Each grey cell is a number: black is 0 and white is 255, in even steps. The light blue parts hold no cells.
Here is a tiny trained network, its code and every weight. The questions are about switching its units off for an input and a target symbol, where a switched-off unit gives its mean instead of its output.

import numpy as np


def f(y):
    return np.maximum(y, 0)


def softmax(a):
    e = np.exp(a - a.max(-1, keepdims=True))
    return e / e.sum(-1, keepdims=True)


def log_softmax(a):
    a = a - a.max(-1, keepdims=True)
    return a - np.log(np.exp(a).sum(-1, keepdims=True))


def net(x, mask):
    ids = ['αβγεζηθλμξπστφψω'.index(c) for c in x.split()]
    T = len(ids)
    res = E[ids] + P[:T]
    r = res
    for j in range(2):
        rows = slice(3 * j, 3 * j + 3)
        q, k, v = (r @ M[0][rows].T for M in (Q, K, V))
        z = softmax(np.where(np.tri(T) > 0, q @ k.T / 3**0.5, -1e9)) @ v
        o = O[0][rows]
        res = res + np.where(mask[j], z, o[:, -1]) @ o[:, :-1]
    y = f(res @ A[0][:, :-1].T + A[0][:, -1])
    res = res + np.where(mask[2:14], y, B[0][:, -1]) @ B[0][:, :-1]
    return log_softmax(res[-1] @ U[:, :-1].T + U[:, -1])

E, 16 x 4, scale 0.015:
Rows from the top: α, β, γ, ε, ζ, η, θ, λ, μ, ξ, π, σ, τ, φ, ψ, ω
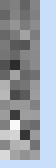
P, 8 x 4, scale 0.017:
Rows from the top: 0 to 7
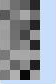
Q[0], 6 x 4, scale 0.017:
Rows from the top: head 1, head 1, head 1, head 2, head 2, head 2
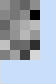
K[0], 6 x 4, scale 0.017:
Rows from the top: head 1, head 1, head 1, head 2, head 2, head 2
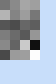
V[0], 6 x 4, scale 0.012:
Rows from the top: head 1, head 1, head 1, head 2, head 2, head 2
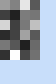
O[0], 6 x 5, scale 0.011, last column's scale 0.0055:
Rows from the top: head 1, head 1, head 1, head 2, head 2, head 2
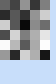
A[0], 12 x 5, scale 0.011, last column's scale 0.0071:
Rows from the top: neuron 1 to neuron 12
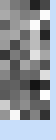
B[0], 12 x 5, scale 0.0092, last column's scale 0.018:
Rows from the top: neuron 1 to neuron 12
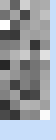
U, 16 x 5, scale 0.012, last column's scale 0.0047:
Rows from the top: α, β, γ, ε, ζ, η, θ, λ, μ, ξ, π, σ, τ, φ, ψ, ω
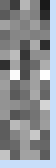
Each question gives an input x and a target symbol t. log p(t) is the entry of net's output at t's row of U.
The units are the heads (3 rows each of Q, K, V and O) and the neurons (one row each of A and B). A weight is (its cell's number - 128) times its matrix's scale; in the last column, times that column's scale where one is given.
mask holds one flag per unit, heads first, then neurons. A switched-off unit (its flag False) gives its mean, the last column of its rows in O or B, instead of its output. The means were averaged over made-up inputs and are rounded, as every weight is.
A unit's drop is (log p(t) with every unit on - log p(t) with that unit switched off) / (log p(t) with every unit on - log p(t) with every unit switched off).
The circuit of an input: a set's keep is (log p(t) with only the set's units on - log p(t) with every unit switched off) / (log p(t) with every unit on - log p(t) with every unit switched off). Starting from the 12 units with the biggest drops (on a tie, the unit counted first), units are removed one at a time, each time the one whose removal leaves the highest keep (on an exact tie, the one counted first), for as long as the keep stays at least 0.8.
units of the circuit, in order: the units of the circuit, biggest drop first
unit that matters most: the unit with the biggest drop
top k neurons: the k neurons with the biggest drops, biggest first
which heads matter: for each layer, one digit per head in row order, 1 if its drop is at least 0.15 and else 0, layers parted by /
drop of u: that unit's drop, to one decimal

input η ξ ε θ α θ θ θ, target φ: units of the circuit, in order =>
head 1; neuron 6; neuron 4
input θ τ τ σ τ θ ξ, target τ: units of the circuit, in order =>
head 1; neuron 12
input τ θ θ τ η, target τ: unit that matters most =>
head 1
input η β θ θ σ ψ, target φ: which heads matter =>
11
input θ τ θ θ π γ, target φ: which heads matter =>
10
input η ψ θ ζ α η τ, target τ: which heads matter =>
10
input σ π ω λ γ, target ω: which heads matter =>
11
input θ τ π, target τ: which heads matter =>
10
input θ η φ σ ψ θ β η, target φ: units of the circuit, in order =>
head 1; neuron 4; neuron 12
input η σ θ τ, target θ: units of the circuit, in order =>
head 2; neuron 12
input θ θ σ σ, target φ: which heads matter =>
01
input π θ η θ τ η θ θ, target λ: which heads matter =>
11
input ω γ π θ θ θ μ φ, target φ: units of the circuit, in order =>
neuron 12; neuron 4
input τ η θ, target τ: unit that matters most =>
head 1
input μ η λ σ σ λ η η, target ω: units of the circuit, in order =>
head 2; neuron 3; head 1
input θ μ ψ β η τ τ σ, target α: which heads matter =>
01
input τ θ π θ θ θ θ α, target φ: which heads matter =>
10
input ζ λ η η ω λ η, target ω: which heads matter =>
10
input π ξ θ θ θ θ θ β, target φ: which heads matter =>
10
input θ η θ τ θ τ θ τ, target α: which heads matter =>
01
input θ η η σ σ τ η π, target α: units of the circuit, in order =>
head 2
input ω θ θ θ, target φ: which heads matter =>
11
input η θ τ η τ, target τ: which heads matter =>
10
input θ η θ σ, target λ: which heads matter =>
01
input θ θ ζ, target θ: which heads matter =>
11
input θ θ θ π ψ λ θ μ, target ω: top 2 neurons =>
neuron 3; neuron 12
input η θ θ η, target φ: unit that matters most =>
head 2
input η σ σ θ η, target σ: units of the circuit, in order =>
head 1; neuron 9; neuron 6
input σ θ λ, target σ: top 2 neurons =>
neuron 9; neuron 6
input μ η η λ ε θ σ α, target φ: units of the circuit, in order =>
head 1; neuron 12; neuron 4
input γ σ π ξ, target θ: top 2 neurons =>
neuron 3; neuron 1
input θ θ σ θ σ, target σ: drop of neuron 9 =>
0.3
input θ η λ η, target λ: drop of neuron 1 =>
0.2
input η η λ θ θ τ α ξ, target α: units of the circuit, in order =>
head 2
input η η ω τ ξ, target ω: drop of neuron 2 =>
-0.1
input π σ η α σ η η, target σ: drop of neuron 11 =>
0.1
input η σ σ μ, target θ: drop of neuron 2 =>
0.0
